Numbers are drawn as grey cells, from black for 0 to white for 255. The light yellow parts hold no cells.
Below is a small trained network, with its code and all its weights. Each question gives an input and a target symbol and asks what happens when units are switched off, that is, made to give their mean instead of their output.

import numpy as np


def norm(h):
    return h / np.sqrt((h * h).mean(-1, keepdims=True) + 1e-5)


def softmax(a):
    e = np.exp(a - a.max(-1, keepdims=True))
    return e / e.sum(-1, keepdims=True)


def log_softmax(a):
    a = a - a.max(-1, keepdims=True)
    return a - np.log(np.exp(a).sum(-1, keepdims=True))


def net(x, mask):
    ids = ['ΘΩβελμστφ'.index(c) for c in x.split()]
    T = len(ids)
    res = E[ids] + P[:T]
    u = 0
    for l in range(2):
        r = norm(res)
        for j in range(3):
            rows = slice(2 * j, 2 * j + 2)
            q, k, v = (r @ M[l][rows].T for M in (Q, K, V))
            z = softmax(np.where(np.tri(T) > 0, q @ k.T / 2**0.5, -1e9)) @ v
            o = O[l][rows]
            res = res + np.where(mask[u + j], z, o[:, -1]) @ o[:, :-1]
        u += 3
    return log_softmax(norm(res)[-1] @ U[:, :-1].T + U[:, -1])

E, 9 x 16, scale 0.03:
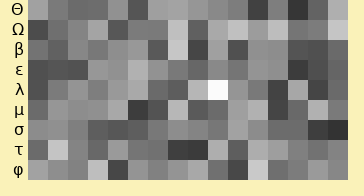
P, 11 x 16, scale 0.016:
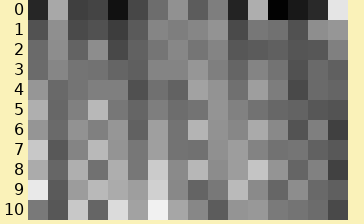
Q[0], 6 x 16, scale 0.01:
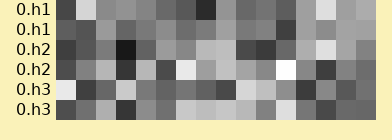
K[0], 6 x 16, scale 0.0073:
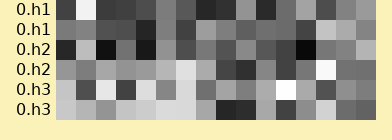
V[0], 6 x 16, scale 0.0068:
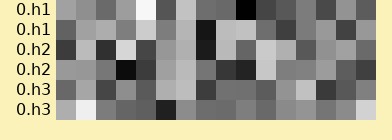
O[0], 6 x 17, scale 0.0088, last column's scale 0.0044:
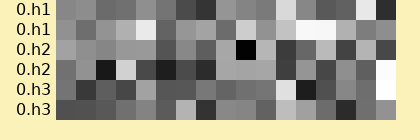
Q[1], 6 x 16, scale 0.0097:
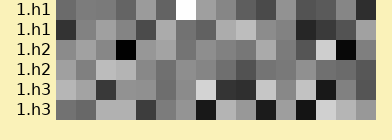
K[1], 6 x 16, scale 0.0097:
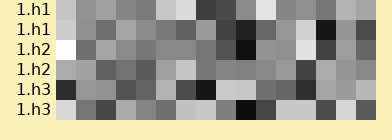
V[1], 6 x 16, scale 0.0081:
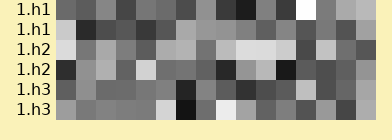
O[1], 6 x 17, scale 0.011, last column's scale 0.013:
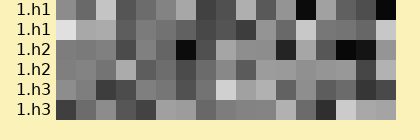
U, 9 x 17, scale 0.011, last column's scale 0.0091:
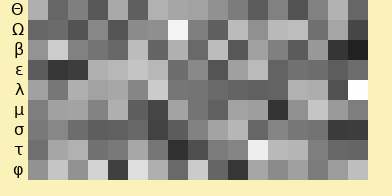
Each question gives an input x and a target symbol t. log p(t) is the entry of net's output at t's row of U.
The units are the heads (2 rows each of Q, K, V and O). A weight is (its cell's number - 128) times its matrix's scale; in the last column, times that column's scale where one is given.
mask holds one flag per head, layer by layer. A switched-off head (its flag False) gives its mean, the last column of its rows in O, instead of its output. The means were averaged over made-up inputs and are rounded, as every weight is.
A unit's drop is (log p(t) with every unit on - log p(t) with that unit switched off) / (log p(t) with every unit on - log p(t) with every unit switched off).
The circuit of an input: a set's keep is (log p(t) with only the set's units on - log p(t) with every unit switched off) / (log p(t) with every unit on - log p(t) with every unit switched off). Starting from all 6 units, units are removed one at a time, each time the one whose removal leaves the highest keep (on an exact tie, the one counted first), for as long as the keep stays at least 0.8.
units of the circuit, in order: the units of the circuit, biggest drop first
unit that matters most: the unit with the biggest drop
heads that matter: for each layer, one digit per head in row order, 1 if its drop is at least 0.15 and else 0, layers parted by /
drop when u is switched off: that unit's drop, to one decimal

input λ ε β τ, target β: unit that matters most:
0.h2
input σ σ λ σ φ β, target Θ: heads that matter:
010 / 010
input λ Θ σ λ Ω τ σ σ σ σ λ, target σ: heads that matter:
000 / 010
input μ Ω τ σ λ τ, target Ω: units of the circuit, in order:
1.h1; 0.h1
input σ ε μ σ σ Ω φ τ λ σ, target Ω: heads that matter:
100 / 101
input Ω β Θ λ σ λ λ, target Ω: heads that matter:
110 / 100
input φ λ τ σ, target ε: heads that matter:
001 / 101
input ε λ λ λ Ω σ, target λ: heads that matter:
100 / 101
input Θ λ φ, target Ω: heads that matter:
100 / 100
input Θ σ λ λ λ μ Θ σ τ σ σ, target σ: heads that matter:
010 / 010
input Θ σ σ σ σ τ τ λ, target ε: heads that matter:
001 / 100
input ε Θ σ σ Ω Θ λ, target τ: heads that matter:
010 / 100
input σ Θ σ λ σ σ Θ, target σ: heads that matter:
000 / 010
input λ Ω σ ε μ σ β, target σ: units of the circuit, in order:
1.h2
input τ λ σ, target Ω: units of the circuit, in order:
0.h1; 1.h1
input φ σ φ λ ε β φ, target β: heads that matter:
010 / 010
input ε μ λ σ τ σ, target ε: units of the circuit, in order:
0.h3; 1.h3
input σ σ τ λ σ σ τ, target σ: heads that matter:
010 / 010
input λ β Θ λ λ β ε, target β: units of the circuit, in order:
0.h2; 0.h3
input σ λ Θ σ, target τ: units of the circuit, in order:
1.h3; 1.h1
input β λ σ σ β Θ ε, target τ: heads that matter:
100 / 001
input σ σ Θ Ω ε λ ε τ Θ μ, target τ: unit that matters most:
0.h1
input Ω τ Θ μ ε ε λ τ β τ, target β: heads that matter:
010 / 000
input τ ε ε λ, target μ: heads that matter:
001 / 010
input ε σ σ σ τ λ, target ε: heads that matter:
011 / 010
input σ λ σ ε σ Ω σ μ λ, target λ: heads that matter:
000 / 001
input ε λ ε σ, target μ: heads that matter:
001 / 001
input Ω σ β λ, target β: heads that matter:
010 / 011
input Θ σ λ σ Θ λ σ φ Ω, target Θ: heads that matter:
110 / 010
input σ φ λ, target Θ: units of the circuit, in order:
1.h2
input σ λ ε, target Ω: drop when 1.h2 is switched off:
0.0
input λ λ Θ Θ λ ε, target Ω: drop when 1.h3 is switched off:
0.1
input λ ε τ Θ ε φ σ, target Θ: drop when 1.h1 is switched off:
0.0
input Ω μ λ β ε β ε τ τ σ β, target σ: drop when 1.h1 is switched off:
-0.1
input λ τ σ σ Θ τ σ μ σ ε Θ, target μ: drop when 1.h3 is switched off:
0.1
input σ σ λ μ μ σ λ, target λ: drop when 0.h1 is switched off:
0.1
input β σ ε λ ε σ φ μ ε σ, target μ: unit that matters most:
0.h3
